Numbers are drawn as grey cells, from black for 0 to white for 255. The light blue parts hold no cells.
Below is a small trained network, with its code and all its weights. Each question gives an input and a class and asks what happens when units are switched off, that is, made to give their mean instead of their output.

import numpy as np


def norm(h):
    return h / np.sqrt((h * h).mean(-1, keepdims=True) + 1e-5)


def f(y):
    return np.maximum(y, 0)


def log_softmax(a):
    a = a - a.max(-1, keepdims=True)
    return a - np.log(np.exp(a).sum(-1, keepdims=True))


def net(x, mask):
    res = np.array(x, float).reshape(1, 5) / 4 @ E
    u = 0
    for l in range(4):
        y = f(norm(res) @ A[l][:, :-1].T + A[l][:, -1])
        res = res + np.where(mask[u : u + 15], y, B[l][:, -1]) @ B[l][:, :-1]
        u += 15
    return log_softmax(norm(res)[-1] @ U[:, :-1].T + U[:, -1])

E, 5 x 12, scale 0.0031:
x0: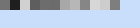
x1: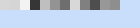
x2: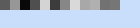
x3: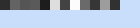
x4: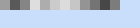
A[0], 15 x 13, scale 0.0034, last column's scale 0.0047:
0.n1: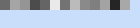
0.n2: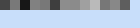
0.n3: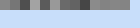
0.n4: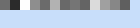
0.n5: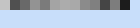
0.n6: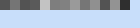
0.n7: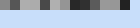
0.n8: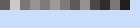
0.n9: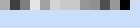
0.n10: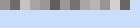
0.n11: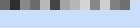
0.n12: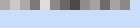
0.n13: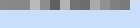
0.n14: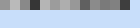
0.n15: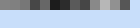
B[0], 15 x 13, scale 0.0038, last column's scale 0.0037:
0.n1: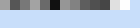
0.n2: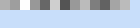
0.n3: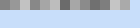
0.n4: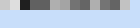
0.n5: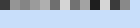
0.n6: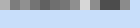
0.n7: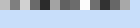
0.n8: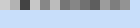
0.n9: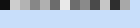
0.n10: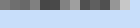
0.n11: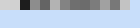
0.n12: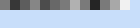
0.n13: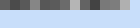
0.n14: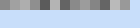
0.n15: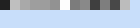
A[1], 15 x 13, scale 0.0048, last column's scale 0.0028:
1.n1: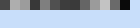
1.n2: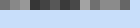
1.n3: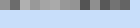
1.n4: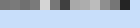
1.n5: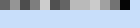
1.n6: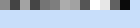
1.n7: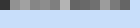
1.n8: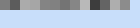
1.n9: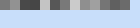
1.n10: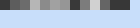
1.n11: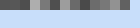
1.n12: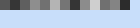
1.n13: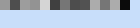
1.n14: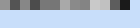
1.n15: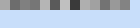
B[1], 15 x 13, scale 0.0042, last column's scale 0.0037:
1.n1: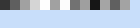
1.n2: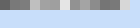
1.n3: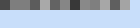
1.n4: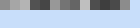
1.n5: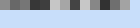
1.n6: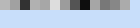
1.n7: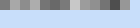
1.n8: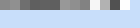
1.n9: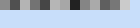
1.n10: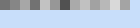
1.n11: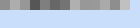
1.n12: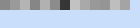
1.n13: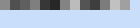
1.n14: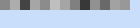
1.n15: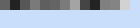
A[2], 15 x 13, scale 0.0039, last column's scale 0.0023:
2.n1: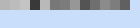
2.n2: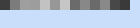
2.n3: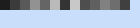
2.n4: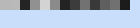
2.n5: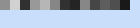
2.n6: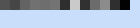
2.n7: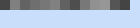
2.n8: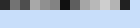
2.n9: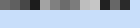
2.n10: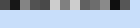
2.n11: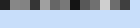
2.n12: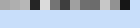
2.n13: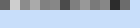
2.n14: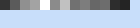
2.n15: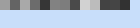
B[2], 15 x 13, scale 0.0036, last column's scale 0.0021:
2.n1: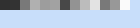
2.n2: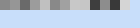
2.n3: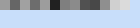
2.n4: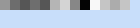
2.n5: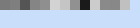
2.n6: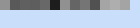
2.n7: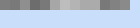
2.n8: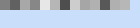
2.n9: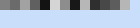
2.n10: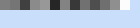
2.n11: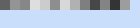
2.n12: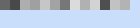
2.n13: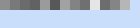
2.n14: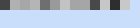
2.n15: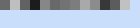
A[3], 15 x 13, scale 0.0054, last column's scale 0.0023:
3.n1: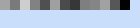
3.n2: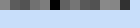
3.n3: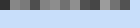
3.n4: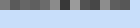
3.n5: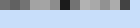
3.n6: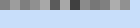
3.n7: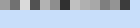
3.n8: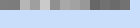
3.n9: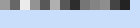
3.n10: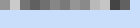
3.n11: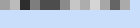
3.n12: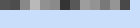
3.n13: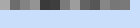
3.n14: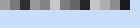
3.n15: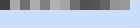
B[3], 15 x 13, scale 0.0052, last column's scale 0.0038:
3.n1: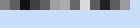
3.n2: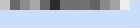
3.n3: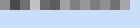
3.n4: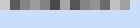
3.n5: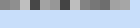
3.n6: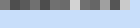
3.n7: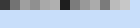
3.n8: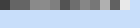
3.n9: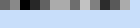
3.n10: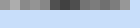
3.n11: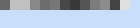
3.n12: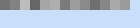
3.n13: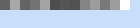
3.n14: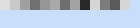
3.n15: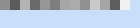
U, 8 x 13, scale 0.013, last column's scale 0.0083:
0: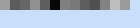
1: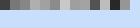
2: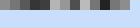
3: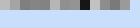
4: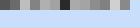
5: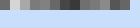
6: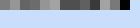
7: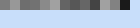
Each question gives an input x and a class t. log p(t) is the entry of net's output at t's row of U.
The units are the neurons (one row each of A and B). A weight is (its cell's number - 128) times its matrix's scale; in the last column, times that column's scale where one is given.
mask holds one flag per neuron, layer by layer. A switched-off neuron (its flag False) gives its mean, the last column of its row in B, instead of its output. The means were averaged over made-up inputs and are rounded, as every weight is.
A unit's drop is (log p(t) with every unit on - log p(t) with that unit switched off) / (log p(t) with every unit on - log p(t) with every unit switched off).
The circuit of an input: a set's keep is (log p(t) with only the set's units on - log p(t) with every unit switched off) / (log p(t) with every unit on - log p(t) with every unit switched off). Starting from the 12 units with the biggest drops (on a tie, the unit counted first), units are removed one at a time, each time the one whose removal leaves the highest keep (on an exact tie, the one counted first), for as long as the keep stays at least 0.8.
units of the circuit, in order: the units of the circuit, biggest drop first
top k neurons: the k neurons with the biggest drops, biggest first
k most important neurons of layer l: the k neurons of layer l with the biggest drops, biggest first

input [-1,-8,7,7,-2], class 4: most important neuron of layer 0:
(0.n12)
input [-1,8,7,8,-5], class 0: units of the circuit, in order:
(0.n1, 3.n4)
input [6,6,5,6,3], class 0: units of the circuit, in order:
(0.n1, 2.n10)
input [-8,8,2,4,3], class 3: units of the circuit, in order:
(2.n4, 0.n8, 2.n5)
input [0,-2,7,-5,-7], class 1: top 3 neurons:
(1.n1, 0.n15, 0.n1)
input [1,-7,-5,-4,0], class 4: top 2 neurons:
(1.n12, 1.n10)
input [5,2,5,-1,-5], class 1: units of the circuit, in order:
(1.n1, 0.n15)
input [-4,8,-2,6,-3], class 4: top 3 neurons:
(1.n15, 2.n12, 0.n12)
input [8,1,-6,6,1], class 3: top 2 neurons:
(0.n4, 1.n6)
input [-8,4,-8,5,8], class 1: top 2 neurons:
(0.n9, 1.n9)
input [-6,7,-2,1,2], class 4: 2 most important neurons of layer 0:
(0.n11, 0.n4)
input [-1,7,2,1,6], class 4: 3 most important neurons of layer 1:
(1.n2, 1.n1, 1.n15)
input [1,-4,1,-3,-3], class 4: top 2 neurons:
(0.n1, 1.n10)
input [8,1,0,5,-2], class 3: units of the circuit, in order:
(1.n6)
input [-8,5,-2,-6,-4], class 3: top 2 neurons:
(0.n1, 2.n4)
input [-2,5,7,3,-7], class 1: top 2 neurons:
(1.n1, 0.n15)
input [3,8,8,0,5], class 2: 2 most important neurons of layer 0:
(0.n2, 0.n3)
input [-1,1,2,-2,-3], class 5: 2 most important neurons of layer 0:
(0.n12, 0.n1)
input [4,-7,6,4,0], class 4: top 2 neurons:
(1.n12, 1.n10)
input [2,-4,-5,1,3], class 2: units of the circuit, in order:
(0.n7)
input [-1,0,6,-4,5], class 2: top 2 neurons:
(1.n5, 0.n15)
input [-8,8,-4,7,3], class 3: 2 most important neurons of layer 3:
(3.n2, 3.n15)
